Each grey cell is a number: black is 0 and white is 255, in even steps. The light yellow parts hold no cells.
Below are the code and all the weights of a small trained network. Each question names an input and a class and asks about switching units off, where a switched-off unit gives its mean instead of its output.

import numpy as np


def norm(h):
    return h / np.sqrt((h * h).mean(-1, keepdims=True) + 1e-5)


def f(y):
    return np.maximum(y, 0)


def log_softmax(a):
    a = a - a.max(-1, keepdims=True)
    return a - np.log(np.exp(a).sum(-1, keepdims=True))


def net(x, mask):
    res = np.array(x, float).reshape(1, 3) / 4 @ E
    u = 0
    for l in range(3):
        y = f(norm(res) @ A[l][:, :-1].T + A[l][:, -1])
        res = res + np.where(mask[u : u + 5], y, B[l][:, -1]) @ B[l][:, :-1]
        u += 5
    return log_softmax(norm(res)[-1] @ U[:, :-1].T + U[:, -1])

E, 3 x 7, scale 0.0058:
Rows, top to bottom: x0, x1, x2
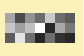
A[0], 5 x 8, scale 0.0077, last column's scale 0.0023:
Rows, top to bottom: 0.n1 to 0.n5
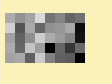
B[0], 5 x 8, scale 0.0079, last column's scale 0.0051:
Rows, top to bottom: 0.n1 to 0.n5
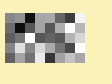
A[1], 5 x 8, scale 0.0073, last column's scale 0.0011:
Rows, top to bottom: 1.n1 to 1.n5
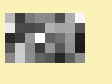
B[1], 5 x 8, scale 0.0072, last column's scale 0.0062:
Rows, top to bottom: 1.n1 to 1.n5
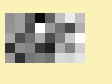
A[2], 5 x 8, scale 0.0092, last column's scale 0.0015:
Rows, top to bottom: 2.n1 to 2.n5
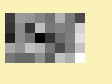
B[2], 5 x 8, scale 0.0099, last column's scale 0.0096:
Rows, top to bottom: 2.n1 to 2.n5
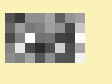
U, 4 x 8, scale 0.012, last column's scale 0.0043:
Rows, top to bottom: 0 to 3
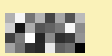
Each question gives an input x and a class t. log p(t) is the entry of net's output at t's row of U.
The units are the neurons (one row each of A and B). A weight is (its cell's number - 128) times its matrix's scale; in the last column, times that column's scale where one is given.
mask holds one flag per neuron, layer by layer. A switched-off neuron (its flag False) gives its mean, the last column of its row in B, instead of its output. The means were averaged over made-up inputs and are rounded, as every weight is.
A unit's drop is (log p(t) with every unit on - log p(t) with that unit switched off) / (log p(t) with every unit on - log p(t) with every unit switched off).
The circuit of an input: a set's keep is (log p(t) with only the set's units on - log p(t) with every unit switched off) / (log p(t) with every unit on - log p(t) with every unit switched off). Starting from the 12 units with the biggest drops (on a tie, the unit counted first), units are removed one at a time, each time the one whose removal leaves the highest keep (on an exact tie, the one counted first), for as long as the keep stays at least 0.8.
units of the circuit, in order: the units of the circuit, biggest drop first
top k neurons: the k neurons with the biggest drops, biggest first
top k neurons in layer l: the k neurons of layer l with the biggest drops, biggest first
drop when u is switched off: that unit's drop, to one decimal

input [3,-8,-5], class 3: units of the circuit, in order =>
(2.n3)
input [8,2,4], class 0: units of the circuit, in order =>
(2.n3, 2.n5)
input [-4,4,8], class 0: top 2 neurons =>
(0.n4, 2.n3)
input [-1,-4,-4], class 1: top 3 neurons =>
(0.n1, 2.n3, 1.n1)
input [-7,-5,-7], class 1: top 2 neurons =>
(2.n3, 0.n1)
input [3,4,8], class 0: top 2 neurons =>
(0.n4, 2.n3)
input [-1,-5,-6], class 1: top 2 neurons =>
(2.n3, 0.n1)
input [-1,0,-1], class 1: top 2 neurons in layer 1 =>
(1.n3, 1.n4)
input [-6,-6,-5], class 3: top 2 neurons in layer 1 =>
(1.n4, 1.n2)
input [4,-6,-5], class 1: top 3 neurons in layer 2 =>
(2.n3, 2.n4, 2.n2)
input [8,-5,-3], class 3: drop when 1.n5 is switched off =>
0.1
